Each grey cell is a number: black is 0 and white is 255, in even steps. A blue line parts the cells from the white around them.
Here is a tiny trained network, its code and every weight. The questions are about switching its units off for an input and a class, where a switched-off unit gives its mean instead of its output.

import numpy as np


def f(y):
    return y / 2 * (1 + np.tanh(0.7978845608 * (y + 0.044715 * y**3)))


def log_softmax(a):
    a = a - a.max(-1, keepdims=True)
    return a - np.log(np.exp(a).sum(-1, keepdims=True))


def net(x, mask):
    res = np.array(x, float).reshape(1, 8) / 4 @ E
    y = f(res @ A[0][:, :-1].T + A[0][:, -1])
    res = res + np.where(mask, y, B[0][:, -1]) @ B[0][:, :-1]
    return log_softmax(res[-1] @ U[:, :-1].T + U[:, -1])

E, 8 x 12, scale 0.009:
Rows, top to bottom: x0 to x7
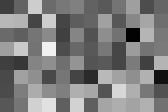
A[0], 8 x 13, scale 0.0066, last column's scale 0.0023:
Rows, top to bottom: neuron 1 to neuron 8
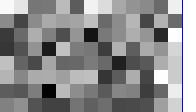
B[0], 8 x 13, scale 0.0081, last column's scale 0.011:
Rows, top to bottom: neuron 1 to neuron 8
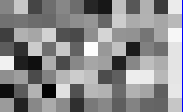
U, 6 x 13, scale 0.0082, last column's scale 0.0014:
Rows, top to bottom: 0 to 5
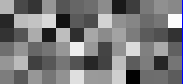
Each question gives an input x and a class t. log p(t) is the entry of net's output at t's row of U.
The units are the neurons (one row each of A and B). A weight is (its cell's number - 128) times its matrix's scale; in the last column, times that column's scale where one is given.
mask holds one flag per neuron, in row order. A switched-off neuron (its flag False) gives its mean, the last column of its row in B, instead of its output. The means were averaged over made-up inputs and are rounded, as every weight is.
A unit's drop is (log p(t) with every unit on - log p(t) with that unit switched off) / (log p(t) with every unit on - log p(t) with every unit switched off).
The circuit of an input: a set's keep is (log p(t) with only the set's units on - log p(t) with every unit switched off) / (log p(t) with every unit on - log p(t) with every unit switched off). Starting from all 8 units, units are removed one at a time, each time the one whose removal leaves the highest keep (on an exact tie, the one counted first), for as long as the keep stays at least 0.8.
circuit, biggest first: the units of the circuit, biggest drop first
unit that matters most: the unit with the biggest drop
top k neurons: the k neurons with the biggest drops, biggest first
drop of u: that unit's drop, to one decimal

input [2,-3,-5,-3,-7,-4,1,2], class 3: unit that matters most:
neuron 6
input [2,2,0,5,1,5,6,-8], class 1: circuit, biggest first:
neuron 4; neuron 1; neuron 6
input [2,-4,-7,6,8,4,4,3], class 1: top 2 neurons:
neuron 3; neuron 5
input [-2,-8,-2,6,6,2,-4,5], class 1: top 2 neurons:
neuron 3; neuron 5
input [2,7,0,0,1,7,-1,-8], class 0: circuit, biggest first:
neuron 8; neuron 7
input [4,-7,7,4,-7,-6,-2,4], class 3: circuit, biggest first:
neuron 4; neuron 6
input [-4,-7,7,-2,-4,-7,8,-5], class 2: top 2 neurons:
neuron 7; neuron 4
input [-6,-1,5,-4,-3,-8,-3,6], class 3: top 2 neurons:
neuron 6; neuron 8
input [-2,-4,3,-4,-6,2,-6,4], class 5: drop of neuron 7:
1.1
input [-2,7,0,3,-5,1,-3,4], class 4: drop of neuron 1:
0.4
